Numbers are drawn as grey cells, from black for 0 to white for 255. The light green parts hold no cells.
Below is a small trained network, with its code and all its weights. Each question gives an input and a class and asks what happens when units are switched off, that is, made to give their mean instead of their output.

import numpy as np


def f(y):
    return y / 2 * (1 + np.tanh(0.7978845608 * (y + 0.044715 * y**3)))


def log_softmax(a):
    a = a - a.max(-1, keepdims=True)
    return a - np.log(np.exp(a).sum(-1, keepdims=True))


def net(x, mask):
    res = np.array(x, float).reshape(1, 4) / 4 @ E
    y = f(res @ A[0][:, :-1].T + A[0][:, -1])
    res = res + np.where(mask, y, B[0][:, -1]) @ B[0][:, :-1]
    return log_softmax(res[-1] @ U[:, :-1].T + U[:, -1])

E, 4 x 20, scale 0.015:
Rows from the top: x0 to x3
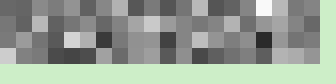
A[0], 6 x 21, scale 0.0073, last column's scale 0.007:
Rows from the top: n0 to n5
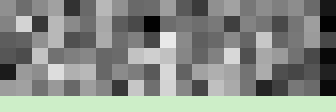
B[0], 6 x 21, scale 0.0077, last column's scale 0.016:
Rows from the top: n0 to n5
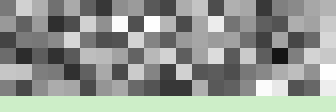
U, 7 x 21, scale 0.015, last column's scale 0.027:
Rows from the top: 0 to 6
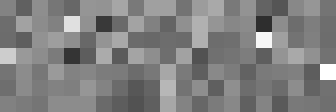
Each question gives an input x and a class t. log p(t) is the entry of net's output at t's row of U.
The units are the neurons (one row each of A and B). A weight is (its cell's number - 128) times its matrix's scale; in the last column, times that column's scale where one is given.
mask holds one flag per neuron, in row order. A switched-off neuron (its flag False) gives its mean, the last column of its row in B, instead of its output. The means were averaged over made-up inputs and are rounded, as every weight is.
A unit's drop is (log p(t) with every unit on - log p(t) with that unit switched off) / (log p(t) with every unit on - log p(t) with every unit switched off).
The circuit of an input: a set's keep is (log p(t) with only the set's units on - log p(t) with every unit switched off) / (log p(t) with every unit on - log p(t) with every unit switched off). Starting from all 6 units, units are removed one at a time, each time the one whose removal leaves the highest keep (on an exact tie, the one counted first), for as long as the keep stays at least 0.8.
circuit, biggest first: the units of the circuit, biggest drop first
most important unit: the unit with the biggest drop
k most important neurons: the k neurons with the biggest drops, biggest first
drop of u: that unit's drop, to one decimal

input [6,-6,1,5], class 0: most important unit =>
n5
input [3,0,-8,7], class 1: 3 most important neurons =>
(n2; n0; n4)
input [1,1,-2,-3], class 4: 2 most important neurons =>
(n5; n0)
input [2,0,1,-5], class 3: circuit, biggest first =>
(n4; n5)
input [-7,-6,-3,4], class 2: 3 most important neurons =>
(n5; n3; n4)
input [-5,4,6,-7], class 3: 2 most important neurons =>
(n4; n2)
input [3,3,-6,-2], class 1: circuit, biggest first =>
(n2; n5)
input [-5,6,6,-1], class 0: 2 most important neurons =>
(n3; n2)
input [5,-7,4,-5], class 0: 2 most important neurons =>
(n1; n5)
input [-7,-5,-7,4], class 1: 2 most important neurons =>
(n0; n2)
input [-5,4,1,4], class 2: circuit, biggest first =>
(n5; n4)
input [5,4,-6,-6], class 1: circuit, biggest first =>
(n2; n5)
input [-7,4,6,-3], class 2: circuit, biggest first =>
(n5; n2)
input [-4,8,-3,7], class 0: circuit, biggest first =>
(n3)
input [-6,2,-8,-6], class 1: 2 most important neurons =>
(n2; n0)
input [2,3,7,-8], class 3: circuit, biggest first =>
(n4; n2)
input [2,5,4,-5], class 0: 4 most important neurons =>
(n3; n2; n5; n0)
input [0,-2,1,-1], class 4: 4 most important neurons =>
(n5; n4; n2; n3)
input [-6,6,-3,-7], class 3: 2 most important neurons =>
(n4; n1)
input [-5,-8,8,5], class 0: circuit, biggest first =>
(n1)
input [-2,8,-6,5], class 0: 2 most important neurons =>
(n3; n4)
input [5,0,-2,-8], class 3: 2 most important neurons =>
(n4; n5)
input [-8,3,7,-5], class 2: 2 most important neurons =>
(n5; n2)
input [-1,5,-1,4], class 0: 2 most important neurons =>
(n4; n3)
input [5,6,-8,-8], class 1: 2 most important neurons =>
(n2; n0)
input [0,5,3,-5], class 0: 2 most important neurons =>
(n3; n2)
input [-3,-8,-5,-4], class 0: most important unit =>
n1
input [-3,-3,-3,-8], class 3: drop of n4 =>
1.3
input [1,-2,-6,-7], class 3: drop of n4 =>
1.2
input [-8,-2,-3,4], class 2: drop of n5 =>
0.7
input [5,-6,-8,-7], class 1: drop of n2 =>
0.8
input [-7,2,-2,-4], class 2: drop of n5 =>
1.2
